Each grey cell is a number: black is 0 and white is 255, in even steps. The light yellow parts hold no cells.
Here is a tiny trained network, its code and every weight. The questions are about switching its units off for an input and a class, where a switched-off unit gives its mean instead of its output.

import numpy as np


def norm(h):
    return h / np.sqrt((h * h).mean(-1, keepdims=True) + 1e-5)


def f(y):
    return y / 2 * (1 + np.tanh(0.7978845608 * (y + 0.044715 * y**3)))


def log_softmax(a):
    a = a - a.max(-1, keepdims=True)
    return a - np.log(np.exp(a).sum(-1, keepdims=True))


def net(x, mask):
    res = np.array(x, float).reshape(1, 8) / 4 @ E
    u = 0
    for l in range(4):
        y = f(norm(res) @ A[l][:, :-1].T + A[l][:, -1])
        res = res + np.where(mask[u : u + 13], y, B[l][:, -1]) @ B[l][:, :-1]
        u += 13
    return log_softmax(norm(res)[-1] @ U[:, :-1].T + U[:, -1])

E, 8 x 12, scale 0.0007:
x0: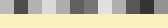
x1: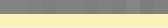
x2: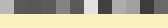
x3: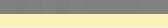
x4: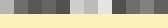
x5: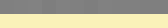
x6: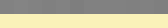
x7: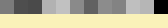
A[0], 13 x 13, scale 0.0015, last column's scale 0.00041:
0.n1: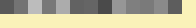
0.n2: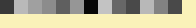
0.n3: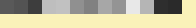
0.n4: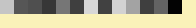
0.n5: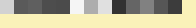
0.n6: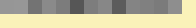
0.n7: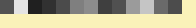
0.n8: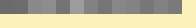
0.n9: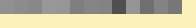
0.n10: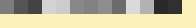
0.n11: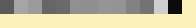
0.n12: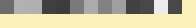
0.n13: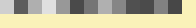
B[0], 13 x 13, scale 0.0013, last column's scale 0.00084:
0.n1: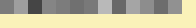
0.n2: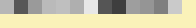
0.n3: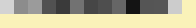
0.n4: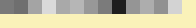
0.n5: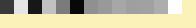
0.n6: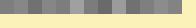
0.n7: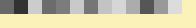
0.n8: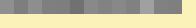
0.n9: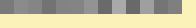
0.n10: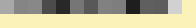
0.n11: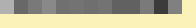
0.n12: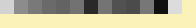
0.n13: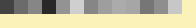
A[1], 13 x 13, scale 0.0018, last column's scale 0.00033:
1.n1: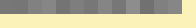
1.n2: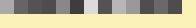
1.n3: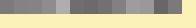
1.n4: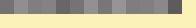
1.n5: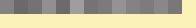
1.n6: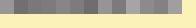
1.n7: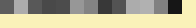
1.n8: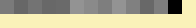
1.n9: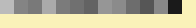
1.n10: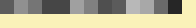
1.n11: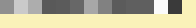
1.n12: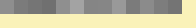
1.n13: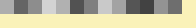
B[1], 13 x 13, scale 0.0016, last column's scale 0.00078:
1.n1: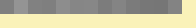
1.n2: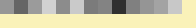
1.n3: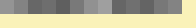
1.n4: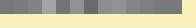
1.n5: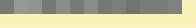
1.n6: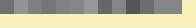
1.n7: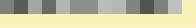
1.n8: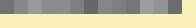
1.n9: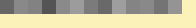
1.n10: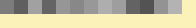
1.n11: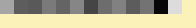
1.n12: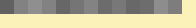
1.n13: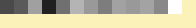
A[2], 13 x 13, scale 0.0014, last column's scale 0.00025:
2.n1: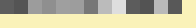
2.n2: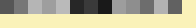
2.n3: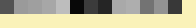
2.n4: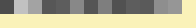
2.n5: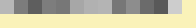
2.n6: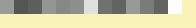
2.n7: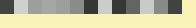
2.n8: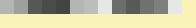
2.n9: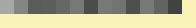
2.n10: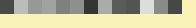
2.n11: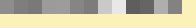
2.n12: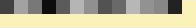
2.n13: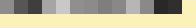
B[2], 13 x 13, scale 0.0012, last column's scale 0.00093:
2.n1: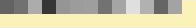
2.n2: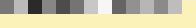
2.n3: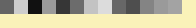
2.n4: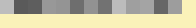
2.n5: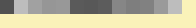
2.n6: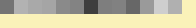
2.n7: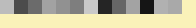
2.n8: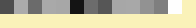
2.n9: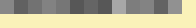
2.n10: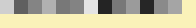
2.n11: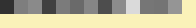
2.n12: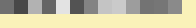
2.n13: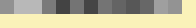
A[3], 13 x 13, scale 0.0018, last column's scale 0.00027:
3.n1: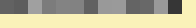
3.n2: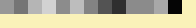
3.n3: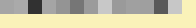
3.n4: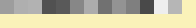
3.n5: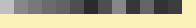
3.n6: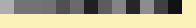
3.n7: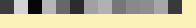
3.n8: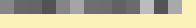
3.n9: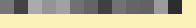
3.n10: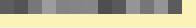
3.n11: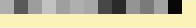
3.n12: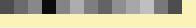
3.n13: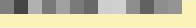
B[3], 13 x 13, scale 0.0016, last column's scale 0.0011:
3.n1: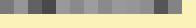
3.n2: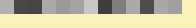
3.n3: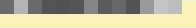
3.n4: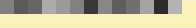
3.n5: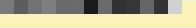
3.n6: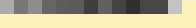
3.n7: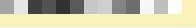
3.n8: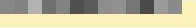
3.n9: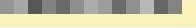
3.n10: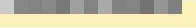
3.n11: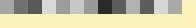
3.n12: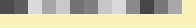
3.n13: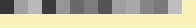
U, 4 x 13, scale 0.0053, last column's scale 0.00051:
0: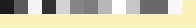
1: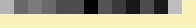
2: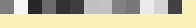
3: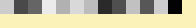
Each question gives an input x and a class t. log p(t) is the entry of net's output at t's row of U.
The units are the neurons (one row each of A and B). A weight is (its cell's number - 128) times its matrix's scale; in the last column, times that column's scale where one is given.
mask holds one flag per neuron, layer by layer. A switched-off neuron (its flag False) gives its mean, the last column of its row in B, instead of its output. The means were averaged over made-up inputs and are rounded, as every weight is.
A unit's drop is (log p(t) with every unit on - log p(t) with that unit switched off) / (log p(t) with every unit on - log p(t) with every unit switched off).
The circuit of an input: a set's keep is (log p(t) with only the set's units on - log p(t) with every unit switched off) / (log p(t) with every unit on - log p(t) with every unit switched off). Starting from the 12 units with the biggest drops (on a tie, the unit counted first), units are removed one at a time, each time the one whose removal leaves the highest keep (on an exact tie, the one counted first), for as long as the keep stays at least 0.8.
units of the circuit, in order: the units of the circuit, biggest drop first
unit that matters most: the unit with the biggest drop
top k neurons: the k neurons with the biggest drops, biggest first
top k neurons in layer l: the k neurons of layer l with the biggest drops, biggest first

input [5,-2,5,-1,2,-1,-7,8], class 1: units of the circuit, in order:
0.n3, 0.n10
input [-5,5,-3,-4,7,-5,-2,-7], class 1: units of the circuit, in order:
1.n11, 0.n12, 2.n2
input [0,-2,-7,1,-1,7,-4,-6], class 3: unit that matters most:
0.n2
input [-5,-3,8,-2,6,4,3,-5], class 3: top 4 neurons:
1.n2, 0.n4, 2.n3, 2.n2
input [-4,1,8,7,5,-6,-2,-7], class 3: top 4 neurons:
1.n2, 0.n4, 0.n10, 0.n3
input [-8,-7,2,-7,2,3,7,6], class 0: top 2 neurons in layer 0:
0.n7, 0.n12
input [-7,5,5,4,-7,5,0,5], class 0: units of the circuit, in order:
0.n7, 3.n12
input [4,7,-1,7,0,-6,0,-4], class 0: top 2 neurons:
1.n13, 0.n3
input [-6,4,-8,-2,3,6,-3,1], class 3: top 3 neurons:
0.n2, 1.n13, 2.n7
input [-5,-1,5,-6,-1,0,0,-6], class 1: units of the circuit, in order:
0.n12, 1.n11
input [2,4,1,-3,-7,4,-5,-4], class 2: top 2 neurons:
2.n2, 0.n3
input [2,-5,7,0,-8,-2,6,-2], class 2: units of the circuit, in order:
2.n3, 2.n2
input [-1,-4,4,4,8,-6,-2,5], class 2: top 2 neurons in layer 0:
0.n5, 0.n12
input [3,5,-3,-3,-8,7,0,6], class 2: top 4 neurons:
2.n3, 2.n2, 1.n11, 0.n12
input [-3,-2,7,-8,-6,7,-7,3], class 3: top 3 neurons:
1.n2, 0.n4, 0.n5
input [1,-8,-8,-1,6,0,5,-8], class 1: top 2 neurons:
1.n11, 0.n12
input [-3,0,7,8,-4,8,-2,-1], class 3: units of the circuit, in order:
1.n2
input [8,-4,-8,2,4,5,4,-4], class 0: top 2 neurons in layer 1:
1.n13, 1.n2
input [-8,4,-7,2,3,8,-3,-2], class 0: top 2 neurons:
0.n7, 0.n4
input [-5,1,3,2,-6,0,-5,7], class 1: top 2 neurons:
0.n3, 0.n5
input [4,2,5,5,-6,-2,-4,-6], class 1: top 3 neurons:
0.n12, 1.n11, 0.n5
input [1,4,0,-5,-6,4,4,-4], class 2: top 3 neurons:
2.n3, 0.n3, 2.n2
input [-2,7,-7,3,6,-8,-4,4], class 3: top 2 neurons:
0.n2, 2.n7
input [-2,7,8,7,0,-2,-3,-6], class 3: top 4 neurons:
1.n2, 0.n4, 0.n3, 0.n10
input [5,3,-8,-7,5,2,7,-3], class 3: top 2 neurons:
0.n2, 2.n7
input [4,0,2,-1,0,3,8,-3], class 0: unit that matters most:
1.n13
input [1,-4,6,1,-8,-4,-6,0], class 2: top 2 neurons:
2.n3, 2.n2
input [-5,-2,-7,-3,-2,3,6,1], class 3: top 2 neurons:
0.n2, 1.n13
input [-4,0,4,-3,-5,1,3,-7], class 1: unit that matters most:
0.n5
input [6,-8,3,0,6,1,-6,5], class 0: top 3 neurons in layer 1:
1.n13, 1.n11, 1.n9
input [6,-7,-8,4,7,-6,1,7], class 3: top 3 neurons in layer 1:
1.n11, 1.n7, 1.n10
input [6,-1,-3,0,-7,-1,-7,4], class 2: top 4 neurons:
2.n3, 2.n2, 0.n7, 1.n7
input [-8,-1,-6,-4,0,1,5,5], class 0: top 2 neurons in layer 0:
0.n7, 0.n4
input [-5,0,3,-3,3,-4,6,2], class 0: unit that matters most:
0.n7
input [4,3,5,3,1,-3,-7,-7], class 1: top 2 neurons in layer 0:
0.n12, 0.n2
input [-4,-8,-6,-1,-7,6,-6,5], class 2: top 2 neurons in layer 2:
2.n3, 2.n2
